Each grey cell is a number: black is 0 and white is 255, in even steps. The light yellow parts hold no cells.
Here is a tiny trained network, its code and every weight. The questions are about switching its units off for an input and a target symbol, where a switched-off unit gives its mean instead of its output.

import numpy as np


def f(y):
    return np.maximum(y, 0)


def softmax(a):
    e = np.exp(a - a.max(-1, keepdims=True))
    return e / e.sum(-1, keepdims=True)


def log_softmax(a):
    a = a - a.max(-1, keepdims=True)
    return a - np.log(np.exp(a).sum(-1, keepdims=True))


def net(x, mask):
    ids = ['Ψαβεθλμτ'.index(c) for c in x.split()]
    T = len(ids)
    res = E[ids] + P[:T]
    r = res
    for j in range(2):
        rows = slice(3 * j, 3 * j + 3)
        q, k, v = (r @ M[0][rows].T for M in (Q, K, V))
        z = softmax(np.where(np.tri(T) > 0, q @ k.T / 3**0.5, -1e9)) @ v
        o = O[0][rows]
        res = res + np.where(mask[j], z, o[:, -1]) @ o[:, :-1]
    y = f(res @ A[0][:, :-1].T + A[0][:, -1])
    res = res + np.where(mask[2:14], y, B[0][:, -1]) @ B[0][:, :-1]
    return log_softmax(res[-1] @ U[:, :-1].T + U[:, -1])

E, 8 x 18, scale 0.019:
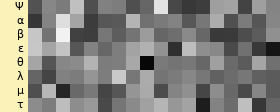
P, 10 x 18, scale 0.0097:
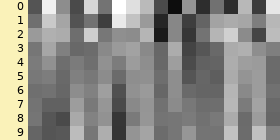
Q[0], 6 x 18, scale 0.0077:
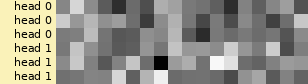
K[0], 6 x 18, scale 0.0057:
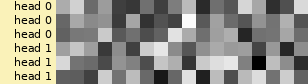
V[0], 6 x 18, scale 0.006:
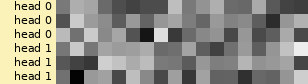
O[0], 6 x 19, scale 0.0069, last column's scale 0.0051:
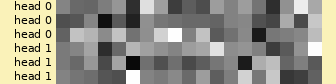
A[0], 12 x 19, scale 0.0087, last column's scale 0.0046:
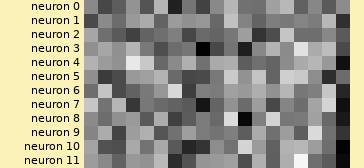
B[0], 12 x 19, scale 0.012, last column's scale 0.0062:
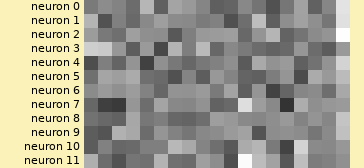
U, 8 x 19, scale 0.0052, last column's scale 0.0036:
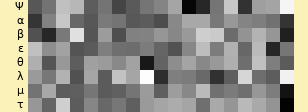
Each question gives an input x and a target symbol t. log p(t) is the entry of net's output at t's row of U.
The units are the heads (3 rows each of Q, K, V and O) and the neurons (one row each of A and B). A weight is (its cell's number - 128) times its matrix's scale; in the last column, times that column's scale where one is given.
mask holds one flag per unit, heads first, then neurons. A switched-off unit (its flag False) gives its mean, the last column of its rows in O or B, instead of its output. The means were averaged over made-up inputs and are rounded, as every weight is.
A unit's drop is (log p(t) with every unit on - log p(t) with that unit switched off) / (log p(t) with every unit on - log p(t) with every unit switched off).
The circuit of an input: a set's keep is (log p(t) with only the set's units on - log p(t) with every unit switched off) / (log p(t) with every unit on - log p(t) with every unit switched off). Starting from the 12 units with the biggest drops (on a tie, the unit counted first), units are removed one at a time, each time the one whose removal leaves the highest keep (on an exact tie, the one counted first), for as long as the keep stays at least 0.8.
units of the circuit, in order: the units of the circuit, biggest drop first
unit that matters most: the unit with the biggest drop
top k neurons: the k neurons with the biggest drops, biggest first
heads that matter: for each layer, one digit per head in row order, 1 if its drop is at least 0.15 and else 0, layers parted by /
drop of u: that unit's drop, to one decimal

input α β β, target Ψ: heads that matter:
01
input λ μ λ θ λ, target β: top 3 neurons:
(neuron 10; neuron 2; neuron 11)
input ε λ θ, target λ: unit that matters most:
head 1
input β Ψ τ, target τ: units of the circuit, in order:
(head 0; head 1; neuron 2)
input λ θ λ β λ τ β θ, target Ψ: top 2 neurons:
(neuron 4; neuron 5)
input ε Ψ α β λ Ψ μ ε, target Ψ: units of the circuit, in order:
(head 1; neuron 9)
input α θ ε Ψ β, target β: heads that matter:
10
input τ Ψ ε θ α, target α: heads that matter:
11
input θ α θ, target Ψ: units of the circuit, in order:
(head 0; neuron 4)
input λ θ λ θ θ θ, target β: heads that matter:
10
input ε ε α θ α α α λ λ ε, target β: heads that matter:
01
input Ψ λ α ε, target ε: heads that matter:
10
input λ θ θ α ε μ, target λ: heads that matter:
10
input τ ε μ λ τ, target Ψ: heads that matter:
01
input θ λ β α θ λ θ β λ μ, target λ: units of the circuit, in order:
(head 0; head 1)
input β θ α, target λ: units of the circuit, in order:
(neuron 3)
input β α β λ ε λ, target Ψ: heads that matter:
11
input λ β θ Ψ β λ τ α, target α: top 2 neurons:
(neuron 2; neuron 0)
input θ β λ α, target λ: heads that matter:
10
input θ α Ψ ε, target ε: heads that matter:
10
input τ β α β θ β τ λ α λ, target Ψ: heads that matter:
01
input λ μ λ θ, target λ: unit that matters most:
neuron 3
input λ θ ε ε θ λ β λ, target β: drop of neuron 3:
0.1
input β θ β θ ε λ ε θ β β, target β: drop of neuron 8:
0.5
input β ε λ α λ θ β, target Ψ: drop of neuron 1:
0.3
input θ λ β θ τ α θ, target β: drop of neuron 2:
-0.1
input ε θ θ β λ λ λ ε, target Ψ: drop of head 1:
1.1
